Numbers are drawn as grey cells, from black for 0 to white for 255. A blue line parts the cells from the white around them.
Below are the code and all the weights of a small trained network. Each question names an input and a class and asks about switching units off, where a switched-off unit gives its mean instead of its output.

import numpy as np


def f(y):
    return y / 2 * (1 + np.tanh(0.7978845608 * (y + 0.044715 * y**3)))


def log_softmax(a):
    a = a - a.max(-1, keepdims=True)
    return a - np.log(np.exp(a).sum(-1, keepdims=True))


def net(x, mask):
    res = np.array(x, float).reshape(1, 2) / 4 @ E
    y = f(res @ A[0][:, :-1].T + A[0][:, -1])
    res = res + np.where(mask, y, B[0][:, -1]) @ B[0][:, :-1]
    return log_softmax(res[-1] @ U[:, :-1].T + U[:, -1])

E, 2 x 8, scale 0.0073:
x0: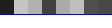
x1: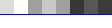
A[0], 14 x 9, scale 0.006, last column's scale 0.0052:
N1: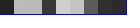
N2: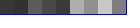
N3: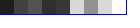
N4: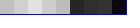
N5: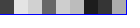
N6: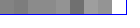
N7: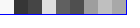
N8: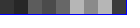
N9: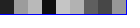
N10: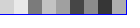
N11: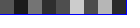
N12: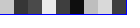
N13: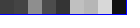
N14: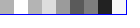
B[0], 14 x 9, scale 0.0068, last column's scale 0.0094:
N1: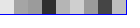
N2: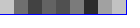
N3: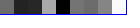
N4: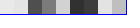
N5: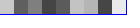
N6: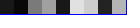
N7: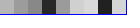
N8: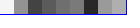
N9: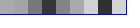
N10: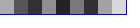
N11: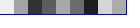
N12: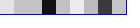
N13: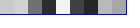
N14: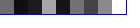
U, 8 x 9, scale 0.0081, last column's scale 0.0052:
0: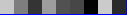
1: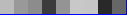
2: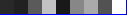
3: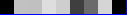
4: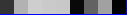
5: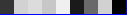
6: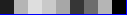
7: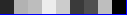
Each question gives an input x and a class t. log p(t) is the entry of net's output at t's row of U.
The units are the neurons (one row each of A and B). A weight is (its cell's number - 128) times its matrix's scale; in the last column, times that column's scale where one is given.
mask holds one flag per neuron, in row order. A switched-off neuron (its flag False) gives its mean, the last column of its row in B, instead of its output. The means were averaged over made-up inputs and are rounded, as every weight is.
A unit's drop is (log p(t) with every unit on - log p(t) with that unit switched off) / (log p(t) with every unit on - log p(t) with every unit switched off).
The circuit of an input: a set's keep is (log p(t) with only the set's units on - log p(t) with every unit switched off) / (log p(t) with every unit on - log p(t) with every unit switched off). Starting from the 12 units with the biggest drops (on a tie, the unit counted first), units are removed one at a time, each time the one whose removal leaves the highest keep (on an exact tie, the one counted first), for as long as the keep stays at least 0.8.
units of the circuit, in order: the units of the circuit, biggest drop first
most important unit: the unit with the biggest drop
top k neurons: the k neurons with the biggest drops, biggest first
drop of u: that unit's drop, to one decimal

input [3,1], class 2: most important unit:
N12
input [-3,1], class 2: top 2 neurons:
[N1 N9]
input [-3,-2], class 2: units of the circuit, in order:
[N1 N4]
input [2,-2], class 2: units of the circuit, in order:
[N12 N4]
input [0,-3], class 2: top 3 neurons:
[N4 N10 N3]
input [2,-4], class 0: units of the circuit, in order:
[N11 N7]
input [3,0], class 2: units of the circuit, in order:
[N12 N4]
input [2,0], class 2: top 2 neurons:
[N12 N7]
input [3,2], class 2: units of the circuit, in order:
[N12 N13 N11]
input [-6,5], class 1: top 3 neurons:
[N7 N12 N3]
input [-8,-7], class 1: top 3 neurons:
[N12 N7 N14]
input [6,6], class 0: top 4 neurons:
[N14 N4 N10 N7]
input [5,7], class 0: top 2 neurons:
[N4 N14]
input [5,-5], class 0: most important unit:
N3
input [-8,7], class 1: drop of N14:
-0.1
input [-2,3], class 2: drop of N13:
0.2
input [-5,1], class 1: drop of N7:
0.1
